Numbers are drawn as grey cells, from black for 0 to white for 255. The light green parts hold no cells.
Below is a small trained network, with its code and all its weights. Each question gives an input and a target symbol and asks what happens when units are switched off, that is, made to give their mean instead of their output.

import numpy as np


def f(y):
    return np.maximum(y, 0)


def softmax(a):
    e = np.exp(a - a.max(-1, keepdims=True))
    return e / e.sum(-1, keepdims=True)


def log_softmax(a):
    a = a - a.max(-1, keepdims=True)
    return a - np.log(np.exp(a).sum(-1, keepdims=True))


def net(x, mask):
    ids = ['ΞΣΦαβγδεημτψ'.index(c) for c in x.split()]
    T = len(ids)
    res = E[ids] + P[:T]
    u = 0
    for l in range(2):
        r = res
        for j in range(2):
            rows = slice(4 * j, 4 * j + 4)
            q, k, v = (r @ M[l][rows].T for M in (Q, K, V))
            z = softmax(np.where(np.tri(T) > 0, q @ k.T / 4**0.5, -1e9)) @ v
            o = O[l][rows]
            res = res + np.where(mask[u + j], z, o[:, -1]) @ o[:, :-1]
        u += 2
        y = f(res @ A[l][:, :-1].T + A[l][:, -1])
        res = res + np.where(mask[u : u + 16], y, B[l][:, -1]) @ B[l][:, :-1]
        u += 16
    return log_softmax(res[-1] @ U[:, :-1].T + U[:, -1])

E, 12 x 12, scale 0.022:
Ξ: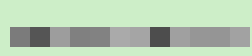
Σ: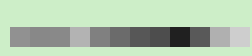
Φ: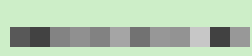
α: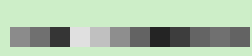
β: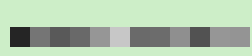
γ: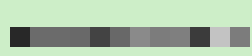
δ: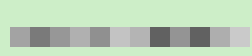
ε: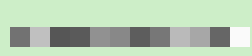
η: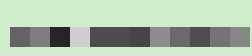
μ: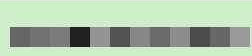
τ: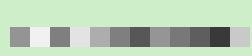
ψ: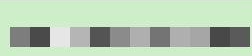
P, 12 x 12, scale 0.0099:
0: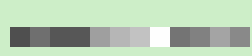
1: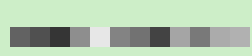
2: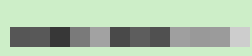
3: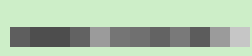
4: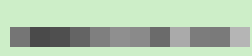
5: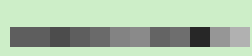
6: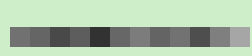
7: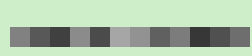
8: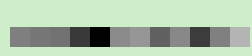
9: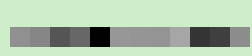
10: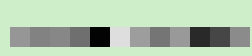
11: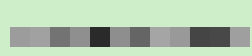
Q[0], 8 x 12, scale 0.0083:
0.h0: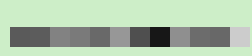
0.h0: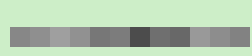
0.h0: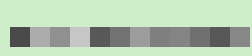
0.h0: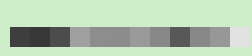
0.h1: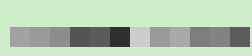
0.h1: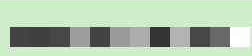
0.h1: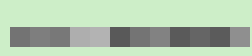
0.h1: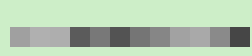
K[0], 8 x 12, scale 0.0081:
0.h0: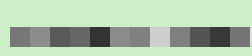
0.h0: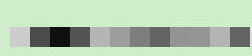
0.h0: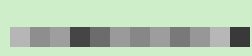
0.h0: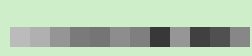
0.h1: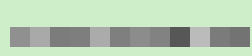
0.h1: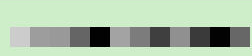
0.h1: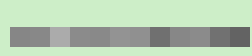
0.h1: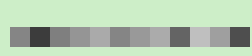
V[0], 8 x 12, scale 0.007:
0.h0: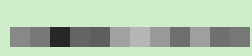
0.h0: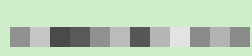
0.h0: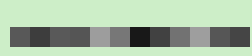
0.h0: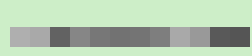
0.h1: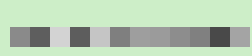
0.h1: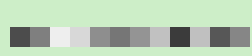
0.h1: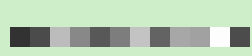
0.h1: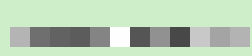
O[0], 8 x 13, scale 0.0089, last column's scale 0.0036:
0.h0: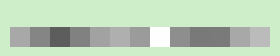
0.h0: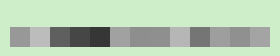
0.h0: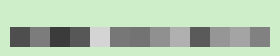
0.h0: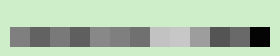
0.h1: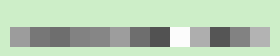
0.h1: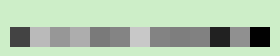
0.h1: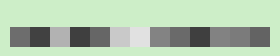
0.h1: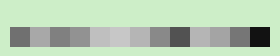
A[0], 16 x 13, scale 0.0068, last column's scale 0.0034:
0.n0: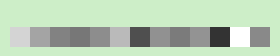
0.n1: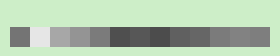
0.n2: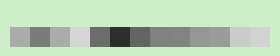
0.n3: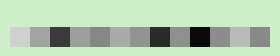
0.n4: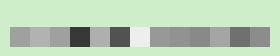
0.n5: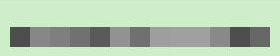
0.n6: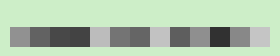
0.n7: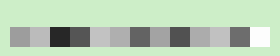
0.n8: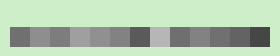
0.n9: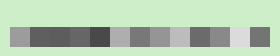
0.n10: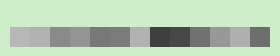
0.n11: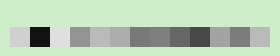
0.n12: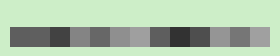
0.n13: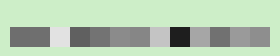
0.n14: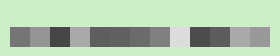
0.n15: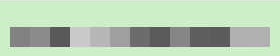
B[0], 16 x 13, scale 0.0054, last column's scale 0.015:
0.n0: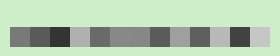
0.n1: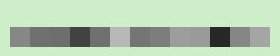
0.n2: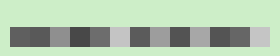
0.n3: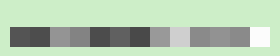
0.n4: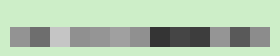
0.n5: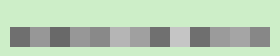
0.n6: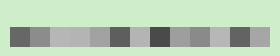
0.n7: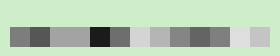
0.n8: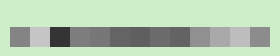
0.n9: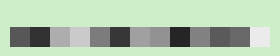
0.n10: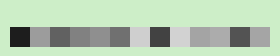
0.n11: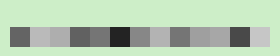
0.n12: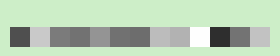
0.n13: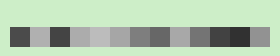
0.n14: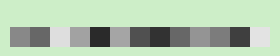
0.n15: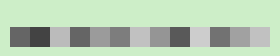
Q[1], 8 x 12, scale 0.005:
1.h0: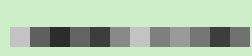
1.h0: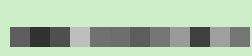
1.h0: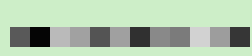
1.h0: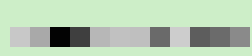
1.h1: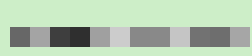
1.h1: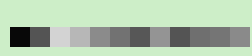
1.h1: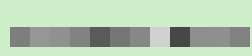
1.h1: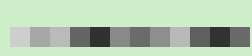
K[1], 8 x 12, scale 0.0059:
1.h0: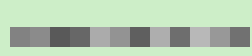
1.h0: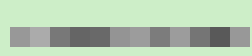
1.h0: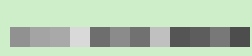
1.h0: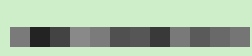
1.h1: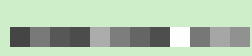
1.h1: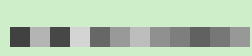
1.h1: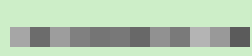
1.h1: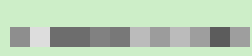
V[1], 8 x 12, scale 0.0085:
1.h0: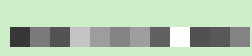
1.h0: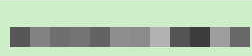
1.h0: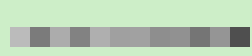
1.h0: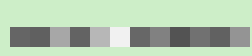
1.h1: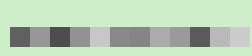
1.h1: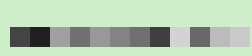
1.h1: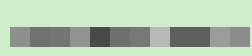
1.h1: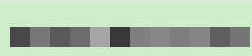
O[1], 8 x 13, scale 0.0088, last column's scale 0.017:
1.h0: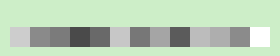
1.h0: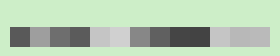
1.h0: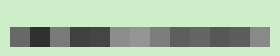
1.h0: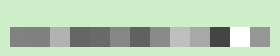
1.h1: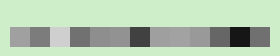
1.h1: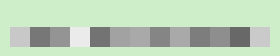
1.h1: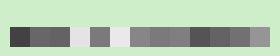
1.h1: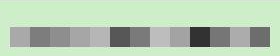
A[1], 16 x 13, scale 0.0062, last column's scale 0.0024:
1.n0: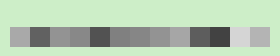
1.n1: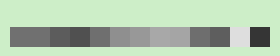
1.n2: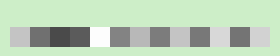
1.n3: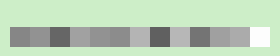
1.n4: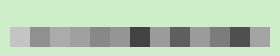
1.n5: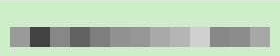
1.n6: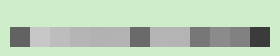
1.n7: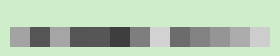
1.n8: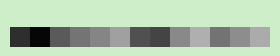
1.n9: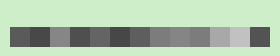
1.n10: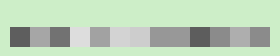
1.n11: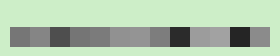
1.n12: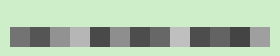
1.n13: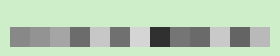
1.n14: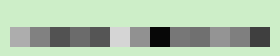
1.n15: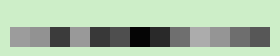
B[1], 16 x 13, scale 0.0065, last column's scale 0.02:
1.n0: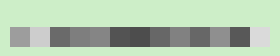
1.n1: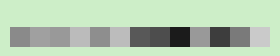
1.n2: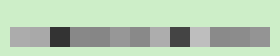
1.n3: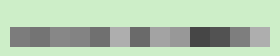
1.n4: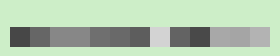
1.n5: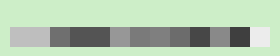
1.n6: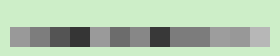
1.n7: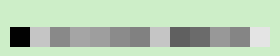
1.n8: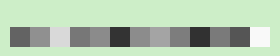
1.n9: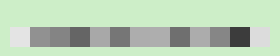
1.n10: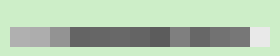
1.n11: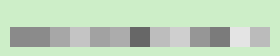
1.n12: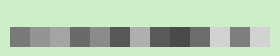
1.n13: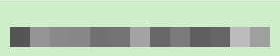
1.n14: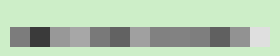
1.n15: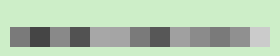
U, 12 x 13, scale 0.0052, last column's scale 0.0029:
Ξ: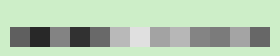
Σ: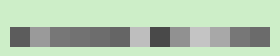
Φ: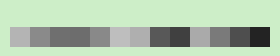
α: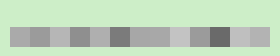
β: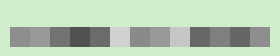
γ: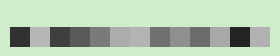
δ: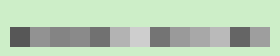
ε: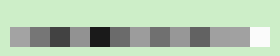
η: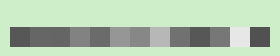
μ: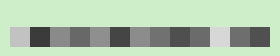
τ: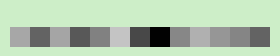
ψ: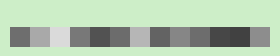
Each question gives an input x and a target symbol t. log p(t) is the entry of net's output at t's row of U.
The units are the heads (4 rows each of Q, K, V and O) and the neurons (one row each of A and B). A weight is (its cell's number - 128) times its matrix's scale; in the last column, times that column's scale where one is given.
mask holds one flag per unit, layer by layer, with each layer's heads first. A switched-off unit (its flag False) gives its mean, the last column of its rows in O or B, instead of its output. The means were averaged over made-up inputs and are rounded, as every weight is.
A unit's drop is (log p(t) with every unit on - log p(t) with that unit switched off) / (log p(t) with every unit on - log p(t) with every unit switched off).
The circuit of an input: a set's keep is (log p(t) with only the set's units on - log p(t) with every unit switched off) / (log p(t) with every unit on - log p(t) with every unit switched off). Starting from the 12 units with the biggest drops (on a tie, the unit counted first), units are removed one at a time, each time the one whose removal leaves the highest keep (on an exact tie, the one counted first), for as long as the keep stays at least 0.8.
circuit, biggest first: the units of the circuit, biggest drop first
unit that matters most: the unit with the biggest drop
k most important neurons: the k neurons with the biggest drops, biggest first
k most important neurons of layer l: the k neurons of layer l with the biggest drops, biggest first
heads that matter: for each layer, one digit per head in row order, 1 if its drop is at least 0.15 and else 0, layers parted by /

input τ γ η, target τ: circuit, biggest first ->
1.n15; 0.h1; 0.n14
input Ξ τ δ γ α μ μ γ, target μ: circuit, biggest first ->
0.h1
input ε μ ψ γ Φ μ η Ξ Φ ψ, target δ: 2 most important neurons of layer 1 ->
1.n11; 1.n8
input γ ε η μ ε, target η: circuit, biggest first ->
1.h0; 0.h1; 0.n9
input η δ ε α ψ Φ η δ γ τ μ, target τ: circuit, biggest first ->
0.h1; 1.n15; 0.n14
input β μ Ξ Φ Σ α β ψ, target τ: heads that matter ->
11 / 10
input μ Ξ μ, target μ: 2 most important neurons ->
1.n12; 0.n14
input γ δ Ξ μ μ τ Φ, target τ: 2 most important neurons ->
1.n7; 0.n13
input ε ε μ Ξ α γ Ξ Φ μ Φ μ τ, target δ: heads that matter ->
11 / 11
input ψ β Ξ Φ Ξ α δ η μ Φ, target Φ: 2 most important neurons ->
1.n1; 0.n13
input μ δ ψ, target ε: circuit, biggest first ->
1.h1; 0.h1
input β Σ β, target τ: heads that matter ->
10 / 11
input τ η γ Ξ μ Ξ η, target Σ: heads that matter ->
11 / 11
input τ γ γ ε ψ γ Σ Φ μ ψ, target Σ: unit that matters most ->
1.h1
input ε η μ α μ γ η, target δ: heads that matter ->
10 / 11
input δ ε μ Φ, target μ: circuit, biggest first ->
0.h1; 1.n8
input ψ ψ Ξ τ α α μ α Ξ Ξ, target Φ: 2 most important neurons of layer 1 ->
1.n1; 1.n9
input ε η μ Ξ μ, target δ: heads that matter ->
10 / 11
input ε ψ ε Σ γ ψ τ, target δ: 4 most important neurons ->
0.n0; 0.n7; 1.n11; 0.n2
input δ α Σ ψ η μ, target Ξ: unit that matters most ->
0.h0
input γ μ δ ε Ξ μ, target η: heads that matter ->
01 / 11
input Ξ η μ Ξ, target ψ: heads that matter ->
01 / 10
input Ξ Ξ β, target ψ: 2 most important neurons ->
0.n7; 0.n4
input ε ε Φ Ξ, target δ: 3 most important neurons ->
0.n9; 0.n7; 1.n11
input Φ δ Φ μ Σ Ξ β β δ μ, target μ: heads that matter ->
00 / 00
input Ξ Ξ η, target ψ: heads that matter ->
01 / 10
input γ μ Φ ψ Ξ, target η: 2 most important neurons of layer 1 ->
1.n5; 1.n13
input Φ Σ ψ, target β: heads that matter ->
11 / 11
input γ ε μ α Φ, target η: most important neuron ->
0.n3
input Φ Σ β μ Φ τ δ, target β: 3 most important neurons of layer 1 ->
1.n4; 1.n5; 1.n1
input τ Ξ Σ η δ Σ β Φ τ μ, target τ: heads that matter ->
01 / 00
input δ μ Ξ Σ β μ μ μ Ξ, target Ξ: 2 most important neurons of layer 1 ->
1.n11; 1.n0
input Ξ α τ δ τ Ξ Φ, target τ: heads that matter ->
11 / 01
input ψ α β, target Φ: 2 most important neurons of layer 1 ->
1.n1; 1.n5
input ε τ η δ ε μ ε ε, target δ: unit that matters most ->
0.h0
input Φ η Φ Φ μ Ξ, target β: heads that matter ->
01 / 11
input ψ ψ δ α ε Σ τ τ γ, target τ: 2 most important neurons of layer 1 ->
1.n15; 1.n1
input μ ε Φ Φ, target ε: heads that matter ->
00 / 01
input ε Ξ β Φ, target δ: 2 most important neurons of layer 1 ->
1.n11; 1.n0
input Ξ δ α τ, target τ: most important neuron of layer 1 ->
1.n15
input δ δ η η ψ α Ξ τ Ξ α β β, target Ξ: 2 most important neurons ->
0.n10; 1.n0
